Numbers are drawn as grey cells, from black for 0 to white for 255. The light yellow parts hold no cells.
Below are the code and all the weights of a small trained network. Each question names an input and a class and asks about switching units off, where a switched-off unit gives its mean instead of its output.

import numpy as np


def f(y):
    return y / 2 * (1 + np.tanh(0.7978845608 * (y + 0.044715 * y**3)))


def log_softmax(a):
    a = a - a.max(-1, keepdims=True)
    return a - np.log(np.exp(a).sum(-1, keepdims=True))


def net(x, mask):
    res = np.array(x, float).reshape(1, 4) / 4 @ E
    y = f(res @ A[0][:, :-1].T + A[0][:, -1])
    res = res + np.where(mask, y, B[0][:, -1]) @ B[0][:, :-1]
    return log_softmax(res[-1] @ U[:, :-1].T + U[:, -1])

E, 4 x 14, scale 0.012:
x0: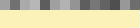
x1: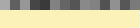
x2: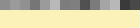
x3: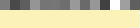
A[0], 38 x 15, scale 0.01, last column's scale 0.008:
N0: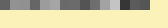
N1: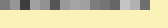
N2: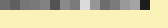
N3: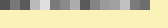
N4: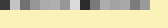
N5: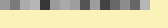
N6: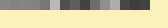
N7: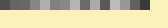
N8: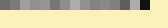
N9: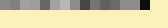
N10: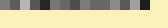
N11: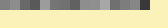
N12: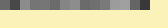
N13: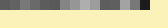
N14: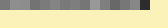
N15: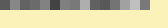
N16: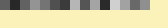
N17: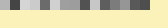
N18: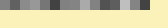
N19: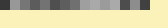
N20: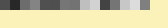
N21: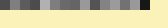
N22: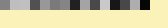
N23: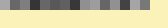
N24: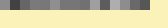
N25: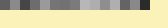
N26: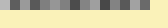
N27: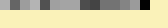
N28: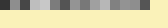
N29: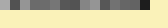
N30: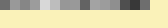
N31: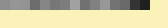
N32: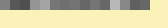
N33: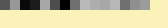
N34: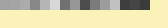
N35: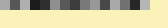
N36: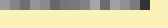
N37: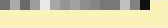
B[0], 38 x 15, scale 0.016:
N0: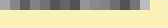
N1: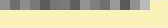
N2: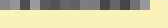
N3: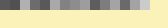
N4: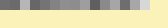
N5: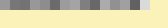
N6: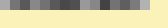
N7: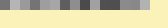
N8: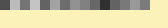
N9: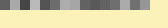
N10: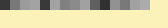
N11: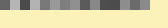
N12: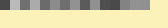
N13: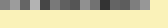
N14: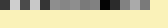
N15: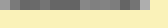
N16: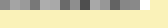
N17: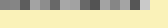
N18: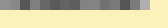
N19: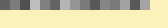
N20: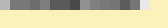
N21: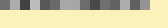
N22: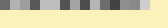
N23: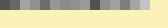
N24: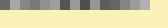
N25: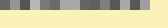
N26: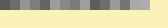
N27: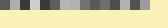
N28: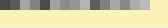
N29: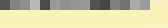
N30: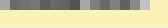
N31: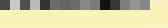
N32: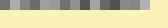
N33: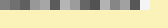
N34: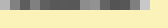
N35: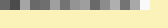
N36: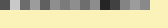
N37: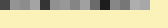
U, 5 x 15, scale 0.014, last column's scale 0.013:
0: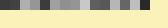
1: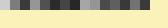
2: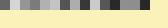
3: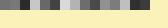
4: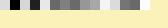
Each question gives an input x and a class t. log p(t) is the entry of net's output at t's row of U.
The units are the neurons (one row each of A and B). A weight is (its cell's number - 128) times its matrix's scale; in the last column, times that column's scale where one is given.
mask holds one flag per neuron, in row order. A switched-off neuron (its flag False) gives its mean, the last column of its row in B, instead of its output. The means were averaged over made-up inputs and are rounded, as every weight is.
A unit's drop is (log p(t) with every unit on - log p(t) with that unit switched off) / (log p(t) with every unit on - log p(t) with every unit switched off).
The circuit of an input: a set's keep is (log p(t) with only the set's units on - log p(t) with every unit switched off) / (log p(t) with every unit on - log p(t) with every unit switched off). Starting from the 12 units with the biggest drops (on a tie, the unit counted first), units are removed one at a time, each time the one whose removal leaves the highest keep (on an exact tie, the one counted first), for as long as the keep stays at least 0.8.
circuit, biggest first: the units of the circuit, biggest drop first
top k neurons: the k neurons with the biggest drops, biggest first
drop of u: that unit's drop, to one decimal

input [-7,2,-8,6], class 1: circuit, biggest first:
N20
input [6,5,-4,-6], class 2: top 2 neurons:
N22, N33
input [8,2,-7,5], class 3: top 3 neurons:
N17, N5, N27
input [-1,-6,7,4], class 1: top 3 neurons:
N34, N0, N30
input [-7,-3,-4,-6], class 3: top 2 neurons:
N33, N16
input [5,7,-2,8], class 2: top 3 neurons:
N16, N24, N32
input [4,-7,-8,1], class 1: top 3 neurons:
N20, N18, N35
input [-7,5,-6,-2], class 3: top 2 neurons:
N33, N19
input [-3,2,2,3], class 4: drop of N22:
0.2
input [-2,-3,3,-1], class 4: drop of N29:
0.1
